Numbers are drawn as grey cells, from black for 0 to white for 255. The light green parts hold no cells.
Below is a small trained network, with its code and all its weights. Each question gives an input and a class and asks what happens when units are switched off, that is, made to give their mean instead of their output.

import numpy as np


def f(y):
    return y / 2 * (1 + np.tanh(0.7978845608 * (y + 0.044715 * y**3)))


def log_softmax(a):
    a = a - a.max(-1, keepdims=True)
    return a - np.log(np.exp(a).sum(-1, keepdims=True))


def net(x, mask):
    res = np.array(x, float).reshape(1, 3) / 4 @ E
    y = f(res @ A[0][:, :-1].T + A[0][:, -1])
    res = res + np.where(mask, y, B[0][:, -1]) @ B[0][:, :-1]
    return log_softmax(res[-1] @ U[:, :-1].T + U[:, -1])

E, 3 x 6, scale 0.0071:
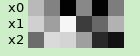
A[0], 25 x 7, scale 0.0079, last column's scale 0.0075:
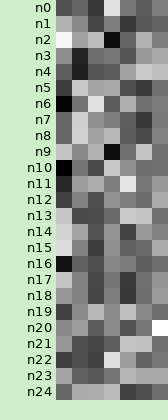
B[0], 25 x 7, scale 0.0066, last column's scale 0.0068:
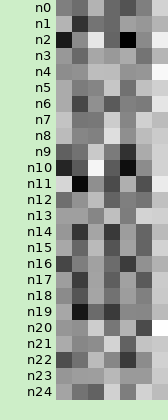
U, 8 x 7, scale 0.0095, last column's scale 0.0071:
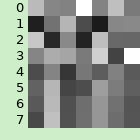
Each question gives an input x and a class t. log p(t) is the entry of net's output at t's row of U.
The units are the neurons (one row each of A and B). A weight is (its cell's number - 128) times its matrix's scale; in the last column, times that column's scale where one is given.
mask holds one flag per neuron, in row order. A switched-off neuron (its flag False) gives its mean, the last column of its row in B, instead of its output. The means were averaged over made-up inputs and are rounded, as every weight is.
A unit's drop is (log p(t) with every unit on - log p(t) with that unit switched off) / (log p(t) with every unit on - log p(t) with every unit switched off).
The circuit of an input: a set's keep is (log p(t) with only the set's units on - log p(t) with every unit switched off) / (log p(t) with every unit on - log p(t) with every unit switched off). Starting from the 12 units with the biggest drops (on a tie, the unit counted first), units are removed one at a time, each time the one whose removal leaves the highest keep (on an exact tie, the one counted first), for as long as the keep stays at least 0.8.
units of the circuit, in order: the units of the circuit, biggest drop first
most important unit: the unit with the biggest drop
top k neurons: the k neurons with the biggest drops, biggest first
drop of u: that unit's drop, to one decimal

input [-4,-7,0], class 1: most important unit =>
n10
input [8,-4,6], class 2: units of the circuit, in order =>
[n17 n1]
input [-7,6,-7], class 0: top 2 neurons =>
[n13 n21]
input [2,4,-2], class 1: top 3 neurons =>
[n2 n11 n9]
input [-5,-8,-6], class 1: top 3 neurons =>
[n10 n22 n16]
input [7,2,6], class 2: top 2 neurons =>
[n14 n17]
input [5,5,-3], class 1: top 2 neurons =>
[n2 n11]
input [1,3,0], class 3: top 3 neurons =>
[n10 n22 n16]
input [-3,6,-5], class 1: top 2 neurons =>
[n2 n9]
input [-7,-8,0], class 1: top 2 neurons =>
[n10 n22]
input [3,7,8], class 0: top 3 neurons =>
[n8 n7 n24]
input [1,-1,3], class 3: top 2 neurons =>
[n21 n13]
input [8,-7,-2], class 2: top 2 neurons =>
[n1 n2]
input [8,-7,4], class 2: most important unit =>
n1
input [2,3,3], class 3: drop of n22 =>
0.2
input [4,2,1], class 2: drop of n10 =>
0.1
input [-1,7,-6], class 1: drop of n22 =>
-0.1
